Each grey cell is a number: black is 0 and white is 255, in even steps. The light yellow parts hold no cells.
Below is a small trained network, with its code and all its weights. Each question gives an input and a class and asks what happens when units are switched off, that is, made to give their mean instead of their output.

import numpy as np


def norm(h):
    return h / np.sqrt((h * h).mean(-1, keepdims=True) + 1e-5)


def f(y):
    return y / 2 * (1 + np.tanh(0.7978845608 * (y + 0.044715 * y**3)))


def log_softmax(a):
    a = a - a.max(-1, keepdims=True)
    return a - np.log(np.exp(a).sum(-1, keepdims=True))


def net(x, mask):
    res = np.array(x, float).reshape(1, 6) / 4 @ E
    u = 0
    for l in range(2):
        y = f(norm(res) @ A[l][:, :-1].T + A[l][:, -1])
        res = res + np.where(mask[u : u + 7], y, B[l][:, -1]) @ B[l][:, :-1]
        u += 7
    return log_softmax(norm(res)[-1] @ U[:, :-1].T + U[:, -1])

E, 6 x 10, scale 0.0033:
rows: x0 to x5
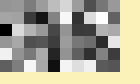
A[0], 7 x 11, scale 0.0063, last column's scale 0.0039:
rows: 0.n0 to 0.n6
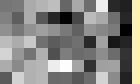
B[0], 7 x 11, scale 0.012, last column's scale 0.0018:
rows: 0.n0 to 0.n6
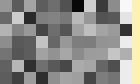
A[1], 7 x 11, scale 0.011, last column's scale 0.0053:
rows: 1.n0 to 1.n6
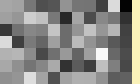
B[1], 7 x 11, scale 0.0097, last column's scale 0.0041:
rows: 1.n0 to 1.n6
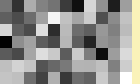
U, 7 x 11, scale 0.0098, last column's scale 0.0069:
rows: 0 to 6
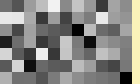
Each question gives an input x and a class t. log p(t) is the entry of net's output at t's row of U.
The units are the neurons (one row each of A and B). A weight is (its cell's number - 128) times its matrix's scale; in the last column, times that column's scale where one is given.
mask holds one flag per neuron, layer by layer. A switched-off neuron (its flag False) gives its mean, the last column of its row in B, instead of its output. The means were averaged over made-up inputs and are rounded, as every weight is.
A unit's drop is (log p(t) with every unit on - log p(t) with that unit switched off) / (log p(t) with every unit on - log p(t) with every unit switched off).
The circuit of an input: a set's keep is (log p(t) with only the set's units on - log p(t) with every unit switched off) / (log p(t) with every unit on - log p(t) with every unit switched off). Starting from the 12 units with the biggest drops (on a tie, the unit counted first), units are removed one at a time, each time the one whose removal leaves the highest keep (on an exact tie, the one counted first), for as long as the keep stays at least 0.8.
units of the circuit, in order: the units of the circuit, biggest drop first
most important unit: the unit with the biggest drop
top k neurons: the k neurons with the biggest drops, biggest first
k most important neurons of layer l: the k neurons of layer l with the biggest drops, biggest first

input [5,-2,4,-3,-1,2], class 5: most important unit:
0.n5
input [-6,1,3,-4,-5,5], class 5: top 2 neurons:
[0.n1, 0.n4]
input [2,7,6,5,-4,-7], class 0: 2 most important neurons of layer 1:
[1.n4, 1.n6]
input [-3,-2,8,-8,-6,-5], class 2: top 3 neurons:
[0.n0, 1.n3, 1.n2]
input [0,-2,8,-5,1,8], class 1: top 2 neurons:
[1.n6, 1.n3]
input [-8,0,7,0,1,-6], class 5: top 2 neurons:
[0.n1, 1.n3]
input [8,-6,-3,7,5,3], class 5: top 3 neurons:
[0.n5, 0.n0, 1.n4]
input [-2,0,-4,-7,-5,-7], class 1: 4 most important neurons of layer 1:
[1.n5, 1.n0, 1.n4, 1.n1]
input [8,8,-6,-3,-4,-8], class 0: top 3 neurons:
[1.n4, 1.n6, 0.n1]
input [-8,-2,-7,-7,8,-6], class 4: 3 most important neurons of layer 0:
[0.n3, 0.n6, 0.n4]
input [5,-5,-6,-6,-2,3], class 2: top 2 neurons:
[0.n0, 0.n6]
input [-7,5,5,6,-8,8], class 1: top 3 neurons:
[1.n6, 0.n4, 0.n0]
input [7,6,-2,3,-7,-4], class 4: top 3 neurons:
[1.n2, 0.n1, 1.n1]
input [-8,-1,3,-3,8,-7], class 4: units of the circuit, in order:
[0.n3]
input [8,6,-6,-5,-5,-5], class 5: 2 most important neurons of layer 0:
[0.n5, 0.n6]
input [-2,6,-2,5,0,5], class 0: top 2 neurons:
[1.n4, 0.n0]
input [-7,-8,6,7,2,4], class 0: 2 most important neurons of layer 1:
[1.n1, 1.n3]
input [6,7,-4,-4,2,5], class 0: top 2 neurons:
[1.n4, 0.n1]
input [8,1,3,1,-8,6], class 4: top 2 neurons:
[1.n2, 0.n1]
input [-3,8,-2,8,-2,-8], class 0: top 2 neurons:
[1.n4, 0.n0]
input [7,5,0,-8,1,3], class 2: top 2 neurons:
[0.n0, 0.n1]
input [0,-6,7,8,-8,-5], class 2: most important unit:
1.n0
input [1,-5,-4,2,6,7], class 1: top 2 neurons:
[1.n6, 1.n4]
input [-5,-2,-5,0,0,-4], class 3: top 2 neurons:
[1.n3, 0.n5]
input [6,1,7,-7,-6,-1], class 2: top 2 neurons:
[0.n0, 1.n3]
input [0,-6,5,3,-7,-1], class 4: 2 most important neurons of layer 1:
[1.n2, 1.n4]
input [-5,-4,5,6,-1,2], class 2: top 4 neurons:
[1.n0, 0.n5, 1.n3, 1.n4]
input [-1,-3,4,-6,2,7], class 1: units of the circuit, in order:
[1.n6]
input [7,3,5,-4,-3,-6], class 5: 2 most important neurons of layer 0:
[0.n5, 0.n6]
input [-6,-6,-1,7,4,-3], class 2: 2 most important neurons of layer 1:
[1.n0, 1.n4]
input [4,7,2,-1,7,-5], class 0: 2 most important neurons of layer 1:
[1.n4, 1.n2]
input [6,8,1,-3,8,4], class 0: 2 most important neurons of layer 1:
[1.n4, 1.n2]
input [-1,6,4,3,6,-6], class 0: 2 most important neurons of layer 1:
[1.n4, 1.n6]
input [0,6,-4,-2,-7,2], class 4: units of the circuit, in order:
[1.n2]
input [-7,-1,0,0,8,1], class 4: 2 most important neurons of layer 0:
[0.n3, 0.n4]
